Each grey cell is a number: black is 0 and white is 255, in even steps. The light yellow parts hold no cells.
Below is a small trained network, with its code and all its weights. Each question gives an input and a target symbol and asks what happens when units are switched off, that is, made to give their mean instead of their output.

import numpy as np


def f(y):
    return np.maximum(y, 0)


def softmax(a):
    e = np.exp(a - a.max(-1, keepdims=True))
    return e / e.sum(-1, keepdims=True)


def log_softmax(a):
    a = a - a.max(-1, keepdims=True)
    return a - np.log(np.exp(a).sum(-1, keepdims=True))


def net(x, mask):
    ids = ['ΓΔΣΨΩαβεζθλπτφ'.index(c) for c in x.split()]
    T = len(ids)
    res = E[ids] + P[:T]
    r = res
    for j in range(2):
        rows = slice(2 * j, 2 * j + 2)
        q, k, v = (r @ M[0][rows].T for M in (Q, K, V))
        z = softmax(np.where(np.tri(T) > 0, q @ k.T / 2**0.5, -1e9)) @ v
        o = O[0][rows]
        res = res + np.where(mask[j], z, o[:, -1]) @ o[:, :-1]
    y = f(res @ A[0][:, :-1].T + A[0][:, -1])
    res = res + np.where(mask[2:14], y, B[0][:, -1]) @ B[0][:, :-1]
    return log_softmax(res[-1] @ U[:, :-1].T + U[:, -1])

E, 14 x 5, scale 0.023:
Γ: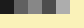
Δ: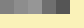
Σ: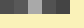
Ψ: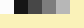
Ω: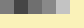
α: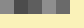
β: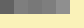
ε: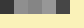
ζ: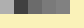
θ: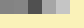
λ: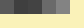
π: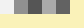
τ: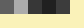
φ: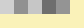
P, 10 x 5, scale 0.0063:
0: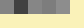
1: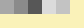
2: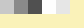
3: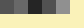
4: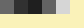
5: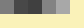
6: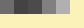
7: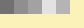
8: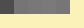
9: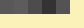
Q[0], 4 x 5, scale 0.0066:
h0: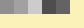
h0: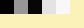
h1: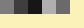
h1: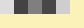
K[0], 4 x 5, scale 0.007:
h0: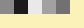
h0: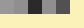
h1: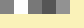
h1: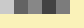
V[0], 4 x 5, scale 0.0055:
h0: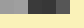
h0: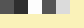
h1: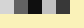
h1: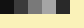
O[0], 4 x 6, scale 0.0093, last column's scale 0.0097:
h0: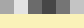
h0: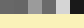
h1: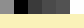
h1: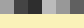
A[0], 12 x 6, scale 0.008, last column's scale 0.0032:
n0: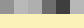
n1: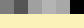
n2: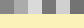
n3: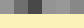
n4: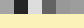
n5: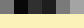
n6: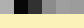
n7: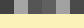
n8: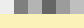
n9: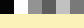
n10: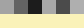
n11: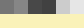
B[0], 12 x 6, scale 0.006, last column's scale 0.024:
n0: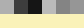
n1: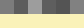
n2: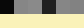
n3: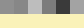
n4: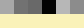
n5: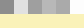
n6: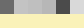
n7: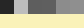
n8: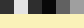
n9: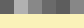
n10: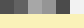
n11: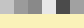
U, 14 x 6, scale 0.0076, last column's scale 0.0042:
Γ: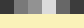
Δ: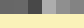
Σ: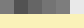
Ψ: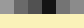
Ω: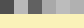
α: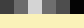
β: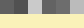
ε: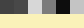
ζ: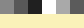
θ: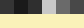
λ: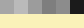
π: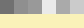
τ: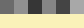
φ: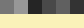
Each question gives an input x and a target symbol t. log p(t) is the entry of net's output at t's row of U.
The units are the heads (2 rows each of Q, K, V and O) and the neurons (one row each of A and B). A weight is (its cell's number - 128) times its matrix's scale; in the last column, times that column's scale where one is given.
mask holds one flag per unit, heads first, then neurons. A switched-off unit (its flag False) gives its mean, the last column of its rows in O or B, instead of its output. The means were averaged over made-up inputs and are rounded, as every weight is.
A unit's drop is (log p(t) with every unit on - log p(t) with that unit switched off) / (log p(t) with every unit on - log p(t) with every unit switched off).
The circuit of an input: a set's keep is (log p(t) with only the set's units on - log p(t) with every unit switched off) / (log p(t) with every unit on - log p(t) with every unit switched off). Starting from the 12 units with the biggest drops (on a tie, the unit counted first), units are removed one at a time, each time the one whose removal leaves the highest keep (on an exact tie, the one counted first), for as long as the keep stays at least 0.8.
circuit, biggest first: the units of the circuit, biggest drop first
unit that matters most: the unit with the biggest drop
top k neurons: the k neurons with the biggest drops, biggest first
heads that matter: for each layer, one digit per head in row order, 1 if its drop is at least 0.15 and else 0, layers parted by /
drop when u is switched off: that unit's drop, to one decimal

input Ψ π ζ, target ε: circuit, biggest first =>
(n6 h1)
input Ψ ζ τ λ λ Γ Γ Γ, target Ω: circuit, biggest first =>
(n10 h1)
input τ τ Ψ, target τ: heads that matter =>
10
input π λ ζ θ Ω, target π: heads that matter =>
00
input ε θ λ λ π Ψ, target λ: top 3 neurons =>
(n5 n4 n6)
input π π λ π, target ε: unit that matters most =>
n10
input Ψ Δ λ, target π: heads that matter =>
10
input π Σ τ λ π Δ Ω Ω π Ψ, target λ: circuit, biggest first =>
(n5 n6 n4)
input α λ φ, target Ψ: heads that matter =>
00
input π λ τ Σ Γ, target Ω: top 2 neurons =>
(n10 n7)
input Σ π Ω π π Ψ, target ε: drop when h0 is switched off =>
0.2
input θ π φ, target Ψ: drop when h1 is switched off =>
0.1
